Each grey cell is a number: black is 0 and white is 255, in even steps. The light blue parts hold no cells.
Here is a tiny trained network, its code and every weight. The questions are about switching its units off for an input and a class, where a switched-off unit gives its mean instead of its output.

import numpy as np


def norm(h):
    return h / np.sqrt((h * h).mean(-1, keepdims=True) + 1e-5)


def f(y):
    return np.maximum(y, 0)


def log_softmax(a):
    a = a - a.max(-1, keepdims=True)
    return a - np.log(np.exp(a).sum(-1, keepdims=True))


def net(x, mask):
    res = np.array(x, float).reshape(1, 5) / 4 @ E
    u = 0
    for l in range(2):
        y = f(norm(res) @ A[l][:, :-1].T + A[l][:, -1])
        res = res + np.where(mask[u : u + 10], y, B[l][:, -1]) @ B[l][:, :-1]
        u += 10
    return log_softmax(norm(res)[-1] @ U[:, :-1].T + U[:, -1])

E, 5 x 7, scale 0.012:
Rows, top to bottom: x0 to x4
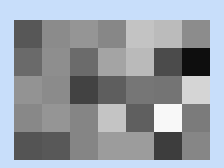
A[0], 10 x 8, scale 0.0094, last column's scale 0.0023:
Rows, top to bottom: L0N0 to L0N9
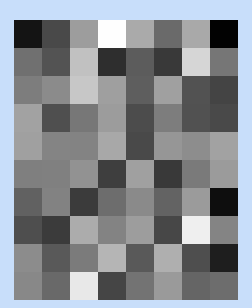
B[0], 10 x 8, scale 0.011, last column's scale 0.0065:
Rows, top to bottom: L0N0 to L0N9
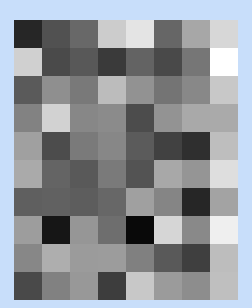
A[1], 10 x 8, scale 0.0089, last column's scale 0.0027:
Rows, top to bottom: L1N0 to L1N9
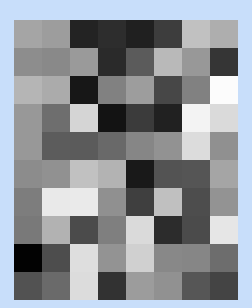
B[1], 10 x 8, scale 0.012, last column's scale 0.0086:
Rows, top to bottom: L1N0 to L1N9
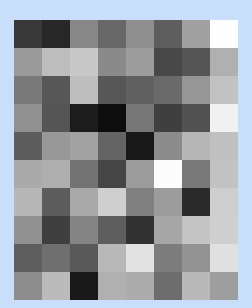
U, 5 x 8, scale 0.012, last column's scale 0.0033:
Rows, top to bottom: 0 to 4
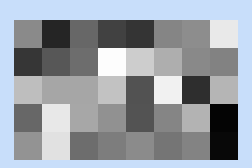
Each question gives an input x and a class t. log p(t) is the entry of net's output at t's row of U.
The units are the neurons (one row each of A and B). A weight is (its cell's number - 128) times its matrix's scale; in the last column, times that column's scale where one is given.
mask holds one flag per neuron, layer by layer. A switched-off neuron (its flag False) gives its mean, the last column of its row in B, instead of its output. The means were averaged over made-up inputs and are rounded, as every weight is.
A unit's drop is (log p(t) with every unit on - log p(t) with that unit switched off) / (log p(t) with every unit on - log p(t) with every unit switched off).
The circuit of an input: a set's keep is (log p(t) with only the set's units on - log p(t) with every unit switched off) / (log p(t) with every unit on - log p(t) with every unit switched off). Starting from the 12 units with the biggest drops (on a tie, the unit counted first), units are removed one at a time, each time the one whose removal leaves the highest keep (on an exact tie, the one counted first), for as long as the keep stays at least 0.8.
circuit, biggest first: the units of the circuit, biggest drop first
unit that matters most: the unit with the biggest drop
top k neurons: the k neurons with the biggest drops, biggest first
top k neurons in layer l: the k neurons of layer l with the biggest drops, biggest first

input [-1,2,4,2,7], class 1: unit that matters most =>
L0N0
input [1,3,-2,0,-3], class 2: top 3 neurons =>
[L0N0; L1N0; L1N6]
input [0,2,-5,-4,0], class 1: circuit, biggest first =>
[L0N1; L1N8]
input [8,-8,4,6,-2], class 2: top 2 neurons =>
[L0N1; L1N0]
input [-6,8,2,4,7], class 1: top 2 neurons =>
[L0N0; L0N1]
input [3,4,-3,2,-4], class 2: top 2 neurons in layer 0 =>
[L0N0; L0N8]
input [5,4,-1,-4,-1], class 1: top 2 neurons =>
[L0N1; L1N8]
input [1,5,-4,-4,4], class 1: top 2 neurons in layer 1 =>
[L1N8; L1N3]
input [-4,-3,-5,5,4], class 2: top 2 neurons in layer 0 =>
[L0N8; L0N3]
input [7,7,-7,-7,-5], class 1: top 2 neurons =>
[L0N1; L1N3]
